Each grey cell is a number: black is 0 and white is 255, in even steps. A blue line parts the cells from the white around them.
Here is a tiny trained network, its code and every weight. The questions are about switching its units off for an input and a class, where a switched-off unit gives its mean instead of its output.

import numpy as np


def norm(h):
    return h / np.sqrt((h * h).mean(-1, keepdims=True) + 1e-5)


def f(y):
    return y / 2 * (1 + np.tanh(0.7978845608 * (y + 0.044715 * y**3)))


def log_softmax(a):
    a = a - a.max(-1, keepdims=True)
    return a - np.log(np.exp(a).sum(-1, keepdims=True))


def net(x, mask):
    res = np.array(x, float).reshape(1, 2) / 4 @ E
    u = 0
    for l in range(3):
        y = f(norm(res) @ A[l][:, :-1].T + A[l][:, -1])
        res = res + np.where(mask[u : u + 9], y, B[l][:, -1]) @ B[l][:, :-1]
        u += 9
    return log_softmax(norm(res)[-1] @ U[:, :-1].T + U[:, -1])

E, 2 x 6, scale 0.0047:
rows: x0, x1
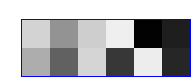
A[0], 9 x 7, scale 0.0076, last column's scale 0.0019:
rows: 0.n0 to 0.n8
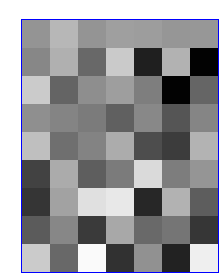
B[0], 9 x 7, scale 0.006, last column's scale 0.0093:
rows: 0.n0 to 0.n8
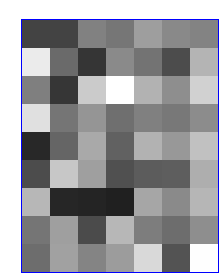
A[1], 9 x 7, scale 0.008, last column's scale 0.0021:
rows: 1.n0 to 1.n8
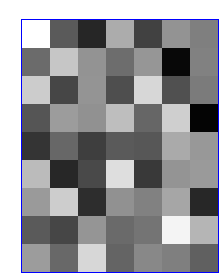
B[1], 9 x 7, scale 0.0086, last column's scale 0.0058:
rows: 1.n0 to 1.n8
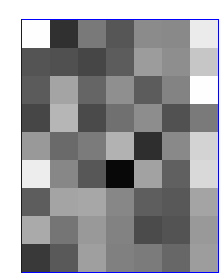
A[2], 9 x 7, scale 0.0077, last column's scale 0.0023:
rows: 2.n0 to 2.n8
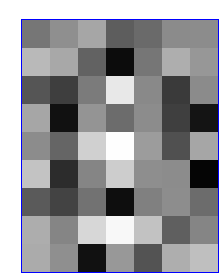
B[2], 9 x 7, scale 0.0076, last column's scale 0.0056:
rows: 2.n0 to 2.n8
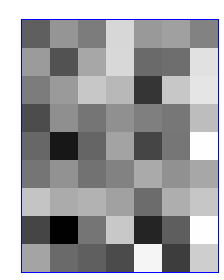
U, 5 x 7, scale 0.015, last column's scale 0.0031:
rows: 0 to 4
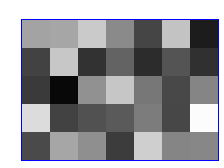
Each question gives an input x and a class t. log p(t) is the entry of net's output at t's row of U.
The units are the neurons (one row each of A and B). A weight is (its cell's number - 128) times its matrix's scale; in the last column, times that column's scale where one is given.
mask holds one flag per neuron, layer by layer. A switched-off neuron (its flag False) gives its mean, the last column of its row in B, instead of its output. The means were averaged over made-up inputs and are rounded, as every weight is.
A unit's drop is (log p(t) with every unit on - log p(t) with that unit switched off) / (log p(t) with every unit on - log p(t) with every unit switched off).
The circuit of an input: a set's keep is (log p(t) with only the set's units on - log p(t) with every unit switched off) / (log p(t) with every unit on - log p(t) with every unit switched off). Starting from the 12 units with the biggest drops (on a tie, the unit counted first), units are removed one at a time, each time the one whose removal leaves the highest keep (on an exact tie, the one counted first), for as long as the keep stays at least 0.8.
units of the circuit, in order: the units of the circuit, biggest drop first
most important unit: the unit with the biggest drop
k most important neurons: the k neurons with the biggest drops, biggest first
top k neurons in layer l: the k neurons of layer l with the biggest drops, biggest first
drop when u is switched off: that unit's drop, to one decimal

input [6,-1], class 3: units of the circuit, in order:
0.n6, 1.n5
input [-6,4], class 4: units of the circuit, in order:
1.n0, 2.n7
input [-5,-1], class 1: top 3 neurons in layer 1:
1.n0, 1.n5, 1.n4
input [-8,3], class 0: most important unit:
0.n8
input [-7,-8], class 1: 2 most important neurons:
0.n6, 1.n0
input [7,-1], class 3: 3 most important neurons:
0.n6, 1.n5, 0.n1
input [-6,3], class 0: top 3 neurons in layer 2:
2.n6, 2.n8, 2.n1
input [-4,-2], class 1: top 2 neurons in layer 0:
0.n8, 0.n6
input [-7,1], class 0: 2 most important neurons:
0.n8, 2.n6
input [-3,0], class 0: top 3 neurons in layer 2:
2.n6, 2.n7, 2.n4
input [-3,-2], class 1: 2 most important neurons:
1.n0, 0.n8
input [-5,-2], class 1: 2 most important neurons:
1.n0, 1.n5
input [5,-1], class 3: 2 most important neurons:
0.n6, 1.n5
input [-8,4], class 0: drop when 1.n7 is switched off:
0.1
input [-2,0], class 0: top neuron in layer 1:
1.n2
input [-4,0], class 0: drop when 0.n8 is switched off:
0.6
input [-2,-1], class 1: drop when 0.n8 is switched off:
0.3
